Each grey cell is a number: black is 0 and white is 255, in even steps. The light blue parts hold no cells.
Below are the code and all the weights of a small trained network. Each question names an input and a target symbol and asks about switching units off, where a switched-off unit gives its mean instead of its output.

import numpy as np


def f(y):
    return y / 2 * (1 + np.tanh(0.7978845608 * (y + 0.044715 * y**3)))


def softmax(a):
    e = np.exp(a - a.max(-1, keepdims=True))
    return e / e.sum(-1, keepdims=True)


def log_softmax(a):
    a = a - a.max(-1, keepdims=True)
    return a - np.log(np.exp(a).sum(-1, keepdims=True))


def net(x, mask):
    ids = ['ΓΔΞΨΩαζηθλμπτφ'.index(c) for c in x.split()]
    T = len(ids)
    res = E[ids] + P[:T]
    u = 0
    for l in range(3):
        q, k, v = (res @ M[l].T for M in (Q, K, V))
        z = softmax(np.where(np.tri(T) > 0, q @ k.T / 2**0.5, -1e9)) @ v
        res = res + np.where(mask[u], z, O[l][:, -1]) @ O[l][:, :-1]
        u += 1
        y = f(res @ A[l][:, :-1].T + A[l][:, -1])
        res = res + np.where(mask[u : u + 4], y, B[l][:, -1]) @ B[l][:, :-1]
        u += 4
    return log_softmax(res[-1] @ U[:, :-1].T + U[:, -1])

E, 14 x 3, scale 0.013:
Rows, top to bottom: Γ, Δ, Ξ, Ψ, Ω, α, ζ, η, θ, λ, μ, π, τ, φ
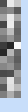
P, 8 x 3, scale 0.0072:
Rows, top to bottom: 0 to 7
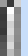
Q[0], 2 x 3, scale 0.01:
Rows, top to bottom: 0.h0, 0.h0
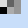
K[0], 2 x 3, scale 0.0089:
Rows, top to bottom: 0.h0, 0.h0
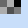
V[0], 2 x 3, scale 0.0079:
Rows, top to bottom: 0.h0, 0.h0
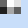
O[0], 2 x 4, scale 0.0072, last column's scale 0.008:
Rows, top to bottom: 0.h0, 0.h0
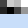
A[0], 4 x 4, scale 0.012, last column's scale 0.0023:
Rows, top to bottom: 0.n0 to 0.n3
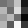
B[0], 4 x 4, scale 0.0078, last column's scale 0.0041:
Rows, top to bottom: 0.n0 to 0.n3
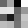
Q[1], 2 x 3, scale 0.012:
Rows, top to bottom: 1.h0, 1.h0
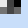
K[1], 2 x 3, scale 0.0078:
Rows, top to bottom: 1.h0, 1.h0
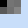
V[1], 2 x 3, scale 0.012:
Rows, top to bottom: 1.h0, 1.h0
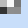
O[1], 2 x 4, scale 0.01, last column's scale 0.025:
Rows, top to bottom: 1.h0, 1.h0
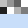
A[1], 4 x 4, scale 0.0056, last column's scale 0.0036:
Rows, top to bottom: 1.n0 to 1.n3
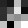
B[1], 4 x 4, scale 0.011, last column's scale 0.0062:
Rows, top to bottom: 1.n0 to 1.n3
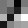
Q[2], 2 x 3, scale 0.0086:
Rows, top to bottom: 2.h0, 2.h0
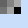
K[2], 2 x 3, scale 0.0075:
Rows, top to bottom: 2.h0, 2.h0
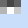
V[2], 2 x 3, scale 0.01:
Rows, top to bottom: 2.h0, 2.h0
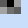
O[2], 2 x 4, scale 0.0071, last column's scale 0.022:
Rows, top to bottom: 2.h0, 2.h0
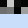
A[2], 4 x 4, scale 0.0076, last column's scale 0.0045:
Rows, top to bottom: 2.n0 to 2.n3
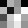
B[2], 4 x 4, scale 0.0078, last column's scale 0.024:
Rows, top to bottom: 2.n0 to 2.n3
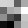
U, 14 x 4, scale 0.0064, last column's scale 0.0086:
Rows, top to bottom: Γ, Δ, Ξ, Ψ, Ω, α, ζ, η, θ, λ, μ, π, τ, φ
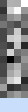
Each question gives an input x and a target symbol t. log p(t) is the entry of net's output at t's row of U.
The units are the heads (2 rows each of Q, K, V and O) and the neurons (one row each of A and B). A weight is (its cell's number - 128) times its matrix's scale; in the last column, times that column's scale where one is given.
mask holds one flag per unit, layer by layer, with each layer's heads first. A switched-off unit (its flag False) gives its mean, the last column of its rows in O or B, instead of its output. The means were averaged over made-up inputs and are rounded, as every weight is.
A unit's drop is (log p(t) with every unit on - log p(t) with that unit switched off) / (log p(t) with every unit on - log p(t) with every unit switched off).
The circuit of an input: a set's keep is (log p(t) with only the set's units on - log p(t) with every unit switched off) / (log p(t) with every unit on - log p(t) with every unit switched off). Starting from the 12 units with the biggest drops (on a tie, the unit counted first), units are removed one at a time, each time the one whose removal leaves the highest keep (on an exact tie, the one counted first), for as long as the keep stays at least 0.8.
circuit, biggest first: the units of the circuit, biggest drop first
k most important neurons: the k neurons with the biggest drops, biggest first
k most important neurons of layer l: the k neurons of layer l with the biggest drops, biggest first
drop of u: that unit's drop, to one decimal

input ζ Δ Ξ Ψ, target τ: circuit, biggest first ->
(1.h0, 0.n1, 0.n3, 0.h0)
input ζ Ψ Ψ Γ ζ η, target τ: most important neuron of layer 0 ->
(0.n1)
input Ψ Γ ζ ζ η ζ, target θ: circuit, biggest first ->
(1.h0, 2.n2, 2.n3, 2.h0)
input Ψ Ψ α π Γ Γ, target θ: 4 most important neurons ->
(2.n2, 2.n3, 2.n1, 0.n2)
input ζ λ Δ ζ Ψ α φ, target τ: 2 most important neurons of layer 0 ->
(0.n1, 0.n3)
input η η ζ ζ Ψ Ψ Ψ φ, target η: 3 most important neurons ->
(1.n2, 2.n0, 1.n1)
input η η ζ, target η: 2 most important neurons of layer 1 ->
(1.n2, 1.n1)
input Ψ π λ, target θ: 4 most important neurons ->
(2.n2, 2.n3, 2.n1, 0.n2)
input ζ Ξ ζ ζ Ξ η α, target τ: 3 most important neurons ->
(0.n1, 0.n3, 0.n2)
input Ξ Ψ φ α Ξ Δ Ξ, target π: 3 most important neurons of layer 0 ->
(0.n1, 0.n3, 0.n0)
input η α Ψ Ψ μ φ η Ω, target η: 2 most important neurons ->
(1.n2, 2.n0)
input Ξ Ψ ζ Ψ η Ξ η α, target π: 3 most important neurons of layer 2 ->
(2.n1, 2.n3, 2.n2)
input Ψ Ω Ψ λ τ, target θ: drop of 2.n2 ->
0.5
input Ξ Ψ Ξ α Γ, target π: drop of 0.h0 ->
0.5
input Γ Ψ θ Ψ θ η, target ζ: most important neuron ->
(2.n3)
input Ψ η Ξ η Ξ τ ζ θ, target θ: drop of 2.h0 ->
0.4
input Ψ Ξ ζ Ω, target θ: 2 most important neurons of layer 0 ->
(0.n2, 0.n0)
